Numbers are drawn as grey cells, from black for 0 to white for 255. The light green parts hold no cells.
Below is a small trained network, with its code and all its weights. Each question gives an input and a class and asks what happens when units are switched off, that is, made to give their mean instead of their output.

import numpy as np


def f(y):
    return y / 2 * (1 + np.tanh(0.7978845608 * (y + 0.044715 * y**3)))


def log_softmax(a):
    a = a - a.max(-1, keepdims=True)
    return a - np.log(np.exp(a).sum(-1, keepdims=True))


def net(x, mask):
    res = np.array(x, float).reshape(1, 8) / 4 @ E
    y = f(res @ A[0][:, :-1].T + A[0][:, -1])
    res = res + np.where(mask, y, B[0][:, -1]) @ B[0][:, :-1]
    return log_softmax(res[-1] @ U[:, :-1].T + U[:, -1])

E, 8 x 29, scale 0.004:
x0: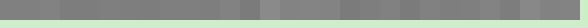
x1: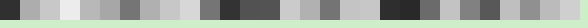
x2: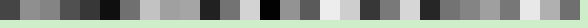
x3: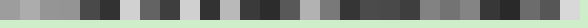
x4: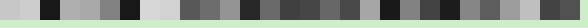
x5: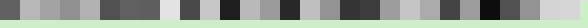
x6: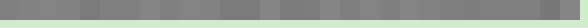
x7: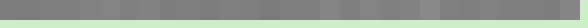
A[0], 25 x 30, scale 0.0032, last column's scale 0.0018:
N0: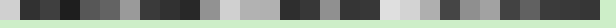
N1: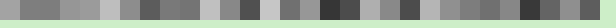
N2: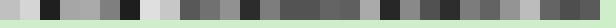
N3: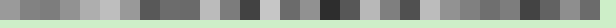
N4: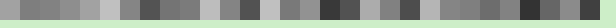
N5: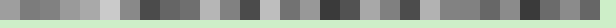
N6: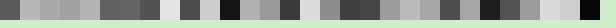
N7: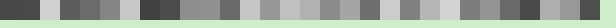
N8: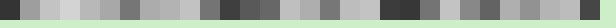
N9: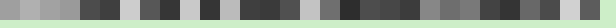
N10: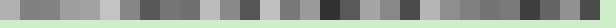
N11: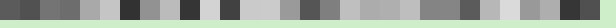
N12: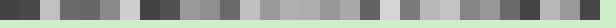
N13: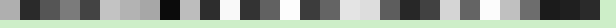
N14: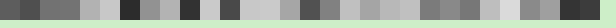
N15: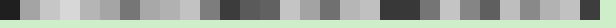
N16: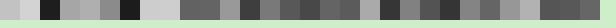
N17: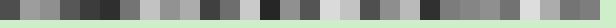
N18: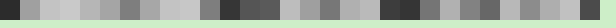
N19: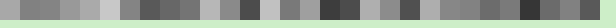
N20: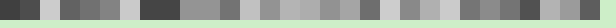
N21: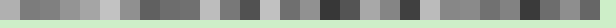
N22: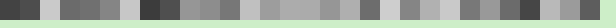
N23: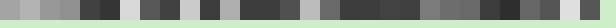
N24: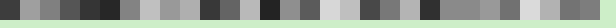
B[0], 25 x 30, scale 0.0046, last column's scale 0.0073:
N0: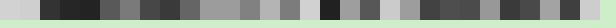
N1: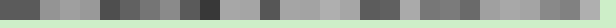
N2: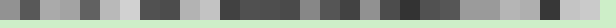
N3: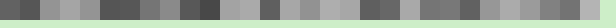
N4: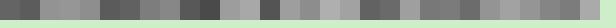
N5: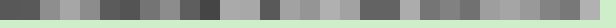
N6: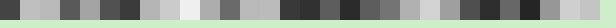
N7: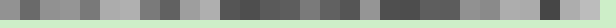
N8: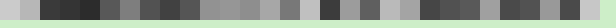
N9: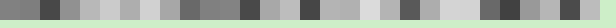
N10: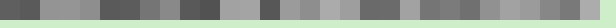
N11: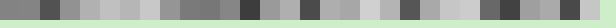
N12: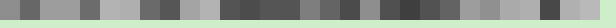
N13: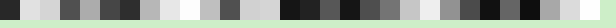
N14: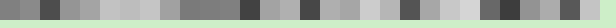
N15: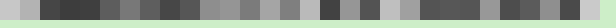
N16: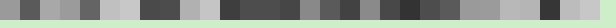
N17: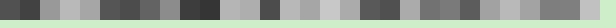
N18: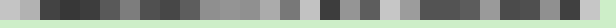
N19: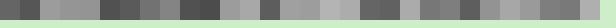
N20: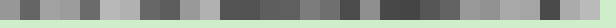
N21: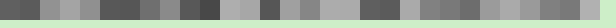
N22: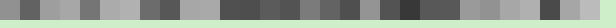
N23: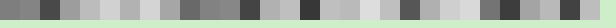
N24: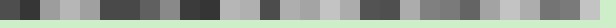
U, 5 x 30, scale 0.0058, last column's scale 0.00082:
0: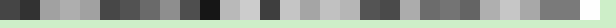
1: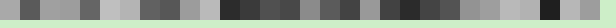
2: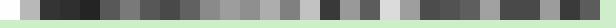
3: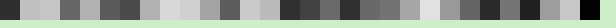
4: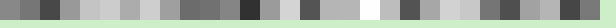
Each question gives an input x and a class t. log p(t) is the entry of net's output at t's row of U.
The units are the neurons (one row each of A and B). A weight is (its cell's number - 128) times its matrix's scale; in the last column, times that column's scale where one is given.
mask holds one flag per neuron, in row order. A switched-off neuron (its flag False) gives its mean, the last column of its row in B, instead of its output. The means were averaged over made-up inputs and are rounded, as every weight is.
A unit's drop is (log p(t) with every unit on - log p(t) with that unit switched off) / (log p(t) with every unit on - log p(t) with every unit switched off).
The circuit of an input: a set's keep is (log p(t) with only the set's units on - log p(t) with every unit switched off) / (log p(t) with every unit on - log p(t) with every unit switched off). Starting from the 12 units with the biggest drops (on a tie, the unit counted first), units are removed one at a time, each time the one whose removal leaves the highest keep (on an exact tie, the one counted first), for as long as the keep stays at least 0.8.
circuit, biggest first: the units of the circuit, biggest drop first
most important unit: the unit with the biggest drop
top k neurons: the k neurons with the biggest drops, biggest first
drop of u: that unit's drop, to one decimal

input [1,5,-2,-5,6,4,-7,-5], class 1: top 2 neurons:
N2; N16
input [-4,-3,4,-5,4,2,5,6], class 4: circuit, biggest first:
N11; N14
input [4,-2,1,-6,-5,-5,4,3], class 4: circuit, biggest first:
N14
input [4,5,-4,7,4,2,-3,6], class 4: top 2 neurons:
N23; N9
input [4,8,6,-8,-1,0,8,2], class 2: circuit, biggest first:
N8; N18
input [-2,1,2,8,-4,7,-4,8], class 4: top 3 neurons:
N23; N9; N13
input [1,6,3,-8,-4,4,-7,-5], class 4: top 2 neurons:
N11; N14
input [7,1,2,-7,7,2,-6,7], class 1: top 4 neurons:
N2; N16; N23; N9
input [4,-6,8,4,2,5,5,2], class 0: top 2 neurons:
N24; N17
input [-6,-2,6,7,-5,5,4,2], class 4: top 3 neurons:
N23; N9; N13
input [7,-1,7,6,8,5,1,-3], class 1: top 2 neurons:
N2; N16
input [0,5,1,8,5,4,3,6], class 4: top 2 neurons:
N23; N9
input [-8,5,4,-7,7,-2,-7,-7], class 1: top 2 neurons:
N2; N16
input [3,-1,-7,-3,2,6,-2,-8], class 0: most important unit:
N13
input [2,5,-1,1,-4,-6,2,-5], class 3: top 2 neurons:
N13; N0
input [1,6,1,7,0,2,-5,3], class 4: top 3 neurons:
N23; N9; N0
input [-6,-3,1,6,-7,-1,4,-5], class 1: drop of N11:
0.1
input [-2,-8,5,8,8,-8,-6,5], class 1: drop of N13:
-0.1
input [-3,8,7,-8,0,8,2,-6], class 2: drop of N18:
0.5
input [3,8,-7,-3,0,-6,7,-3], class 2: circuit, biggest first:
N8
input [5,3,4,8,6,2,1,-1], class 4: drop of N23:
0.7
